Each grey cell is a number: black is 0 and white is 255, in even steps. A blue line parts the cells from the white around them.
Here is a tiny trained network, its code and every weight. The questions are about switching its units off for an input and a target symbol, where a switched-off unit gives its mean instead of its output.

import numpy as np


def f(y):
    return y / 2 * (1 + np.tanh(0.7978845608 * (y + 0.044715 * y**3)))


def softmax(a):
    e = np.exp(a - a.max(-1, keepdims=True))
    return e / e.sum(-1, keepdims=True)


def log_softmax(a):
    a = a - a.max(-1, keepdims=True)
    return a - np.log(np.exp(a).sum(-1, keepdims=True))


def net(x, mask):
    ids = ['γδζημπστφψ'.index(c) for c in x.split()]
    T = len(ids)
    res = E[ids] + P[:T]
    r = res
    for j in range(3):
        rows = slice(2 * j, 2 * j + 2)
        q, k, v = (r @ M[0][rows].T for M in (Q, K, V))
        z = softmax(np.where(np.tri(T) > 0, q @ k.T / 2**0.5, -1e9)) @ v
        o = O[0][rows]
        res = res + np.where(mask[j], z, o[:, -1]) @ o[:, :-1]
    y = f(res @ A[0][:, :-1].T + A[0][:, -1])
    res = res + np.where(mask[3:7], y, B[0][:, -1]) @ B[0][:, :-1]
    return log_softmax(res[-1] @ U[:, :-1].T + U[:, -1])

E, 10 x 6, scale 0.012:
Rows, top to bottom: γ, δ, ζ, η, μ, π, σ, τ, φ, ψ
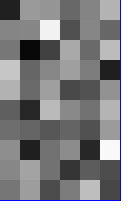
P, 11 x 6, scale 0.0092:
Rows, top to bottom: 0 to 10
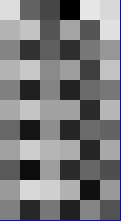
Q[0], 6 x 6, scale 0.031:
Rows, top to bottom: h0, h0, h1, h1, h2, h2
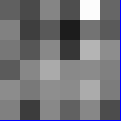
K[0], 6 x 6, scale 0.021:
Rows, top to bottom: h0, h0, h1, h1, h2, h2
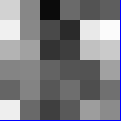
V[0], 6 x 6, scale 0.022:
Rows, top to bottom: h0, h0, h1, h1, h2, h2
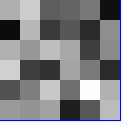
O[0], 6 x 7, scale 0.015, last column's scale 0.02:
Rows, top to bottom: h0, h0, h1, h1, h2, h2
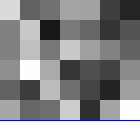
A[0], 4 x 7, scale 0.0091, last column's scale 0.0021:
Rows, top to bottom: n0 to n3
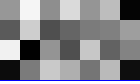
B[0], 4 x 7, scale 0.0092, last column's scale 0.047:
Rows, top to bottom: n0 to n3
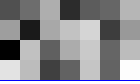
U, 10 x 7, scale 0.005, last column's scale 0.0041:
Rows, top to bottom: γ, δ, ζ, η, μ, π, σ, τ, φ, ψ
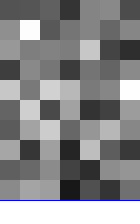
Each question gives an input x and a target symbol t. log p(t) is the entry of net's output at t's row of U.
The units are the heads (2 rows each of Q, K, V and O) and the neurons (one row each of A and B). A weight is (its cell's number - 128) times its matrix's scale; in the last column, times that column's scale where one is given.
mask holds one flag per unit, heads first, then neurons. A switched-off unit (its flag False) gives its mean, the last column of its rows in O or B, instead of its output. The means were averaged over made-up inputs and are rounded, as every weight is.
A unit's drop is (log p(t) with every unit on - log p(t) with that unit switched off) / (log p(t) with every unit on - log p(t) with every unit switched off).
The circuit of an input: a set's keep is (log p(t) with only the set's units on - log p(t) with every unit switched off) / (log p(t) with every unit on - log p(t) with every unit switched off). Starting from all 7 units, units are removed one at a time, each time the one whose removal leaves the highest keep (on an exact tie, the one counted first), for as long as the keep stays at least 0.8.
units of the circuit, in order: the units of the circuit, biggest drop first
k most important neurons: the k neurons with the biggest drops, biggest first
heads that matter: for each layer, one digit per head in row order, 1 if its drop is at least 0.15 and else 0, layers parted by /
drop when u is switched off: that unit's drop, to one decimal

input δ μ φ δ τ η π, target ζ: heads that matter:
110
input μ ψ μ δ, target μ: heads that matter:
100
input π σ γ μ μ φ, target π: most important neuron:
[n3]
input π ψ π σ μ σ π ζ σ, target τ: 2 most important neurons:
[n3 n2]
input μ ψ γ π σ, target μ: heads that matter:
101
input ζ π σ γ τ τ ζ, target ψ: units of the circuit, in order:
[h1 n3 h0]
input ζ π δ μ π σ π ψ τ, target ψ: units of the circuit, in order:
[h1 n3 h0]
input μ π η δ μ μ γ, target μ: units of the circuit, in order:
[h2 h0]
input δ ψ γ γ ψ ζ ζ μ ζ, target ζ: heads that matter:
110
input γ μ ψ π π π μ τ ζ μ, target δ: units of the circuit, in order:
[n3 h0]
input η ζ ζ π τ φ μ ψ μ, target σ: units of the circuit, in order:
[h0 n3 n2 h1]
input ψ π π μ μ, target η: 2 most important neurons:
[n2 n3]
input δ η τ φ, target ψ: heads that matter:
010
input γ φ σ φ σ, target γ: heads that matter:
010
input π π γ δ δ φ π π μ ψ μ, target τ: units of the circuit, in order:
[n3 h0 h1]
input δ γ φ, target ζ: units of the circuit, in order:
[n2 h0 h1 n3]
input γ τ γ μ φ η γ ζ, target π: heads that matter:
101
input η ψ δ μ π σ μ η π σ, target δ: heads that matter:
100
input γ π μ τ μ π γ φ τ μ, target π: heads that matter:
100
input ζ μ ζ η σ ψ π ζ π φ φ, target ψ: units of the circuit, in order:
[h1 h0 n3]
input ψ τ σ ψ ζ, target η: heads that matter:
111
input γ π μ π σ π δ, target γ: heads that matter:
010
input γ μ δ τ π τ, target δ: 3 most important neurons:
[n3 n0 n1]
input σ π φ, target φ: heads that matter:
010
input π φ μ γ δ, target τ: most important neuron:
[n3]
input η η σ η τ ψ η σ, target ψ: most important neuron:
[n0]
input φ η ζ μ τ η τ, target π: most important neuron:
[n2]
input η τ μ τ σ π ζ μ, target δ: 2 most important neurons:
[n3 n1]
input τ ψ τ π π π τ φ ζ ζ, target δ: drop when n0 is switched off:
-0.1
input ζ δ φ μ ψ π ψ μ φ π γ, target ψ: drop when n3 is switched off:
0.2
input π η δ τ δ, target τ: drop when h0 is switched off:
0.8
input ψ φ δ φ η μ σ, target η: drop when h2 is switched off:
0.3
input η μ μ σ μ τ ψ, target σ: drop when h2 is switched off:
0.1
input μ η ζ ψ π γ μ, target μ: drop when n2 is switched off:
0.0
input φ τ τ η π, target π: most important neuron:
[n2]
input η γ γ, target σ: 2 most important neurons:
[n3 n2]
